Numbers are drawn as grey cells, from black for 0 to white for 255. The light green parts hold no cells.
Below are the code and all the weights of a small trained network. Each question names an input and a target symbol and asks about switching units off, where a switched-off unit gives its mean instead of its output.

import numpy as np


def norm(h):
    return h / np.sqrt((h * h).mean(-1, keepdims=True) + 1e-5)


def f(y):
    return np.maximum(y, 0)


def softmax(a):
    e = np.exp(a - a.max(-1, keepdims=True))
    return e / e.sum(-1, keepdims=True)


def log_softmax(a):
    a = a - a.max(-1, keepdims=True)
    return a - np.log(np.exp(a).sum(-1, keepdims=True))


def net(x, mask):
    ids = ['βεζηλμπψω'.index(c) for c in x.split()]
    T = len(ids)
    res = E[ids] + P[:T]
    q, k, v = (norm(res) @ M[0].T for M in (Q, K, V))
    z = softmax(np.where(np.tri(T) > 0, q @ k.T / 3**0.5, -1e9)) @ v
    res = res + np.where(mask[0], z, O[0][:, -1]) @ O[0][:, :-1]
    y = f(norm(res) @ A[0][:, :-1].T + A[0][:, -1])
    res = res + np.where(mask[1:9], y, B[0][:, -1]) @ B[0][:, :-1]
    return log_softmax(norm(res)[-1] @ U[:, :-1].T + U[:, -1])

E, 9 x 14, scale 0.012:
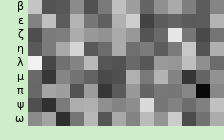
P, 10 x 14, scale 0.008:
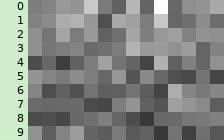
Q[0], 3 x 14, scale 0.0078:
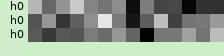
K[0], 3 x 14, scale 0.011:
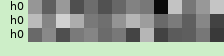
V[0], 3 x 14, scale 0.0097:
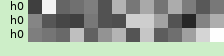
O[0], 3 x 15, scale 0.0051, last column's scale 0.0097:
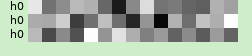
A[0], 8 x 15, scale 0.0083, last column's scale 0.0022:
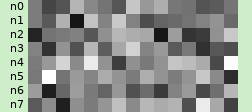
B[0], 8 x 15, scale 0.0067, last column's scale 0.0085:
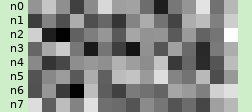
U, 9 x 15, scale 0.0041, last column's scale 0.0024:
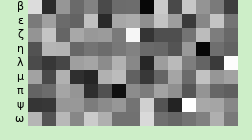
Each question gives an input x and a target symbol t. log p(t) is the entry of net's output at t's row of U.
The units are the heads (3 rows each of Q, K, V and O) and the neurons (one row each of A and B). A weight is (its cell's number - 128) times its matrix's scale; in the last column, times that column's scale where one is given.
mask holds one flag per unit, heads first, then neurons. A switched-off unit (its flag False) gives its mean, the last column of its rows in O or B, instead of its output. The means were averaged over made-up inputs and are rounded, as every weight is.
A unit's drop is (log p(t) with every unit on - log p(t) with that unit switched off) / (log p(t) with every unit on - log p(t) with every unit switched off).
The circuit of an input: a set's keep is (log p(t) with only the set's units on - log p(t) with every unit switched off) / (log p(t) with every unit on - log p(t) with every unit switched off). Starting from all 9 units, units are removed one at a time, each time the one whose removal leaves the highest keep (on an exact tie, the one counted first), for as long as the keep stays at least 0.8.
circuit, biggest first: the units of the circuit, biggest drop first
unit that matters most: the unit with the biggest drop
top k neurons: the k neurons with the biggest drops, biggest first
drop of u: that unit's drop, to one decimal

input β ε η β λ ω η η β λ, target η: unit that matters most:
n3
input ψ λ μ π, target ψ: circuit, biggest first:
h0; n1
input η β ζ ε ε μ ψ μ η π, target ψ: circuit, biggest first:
n1; h0
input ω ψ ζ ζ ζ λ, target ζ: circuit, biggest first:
h0; n0
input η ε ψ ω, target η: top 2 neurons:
n3; n2
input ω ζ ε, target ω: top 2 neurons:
n6; n0
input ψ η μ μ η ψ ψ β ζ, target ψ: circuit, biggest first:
n1; h0
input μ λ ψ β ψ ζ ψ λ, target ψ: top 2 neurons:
n1; n2
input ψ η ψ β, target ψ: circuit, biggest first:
h0; n1
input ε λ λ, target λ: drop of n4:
0.5
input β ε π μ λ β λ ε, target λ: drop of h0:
0.5
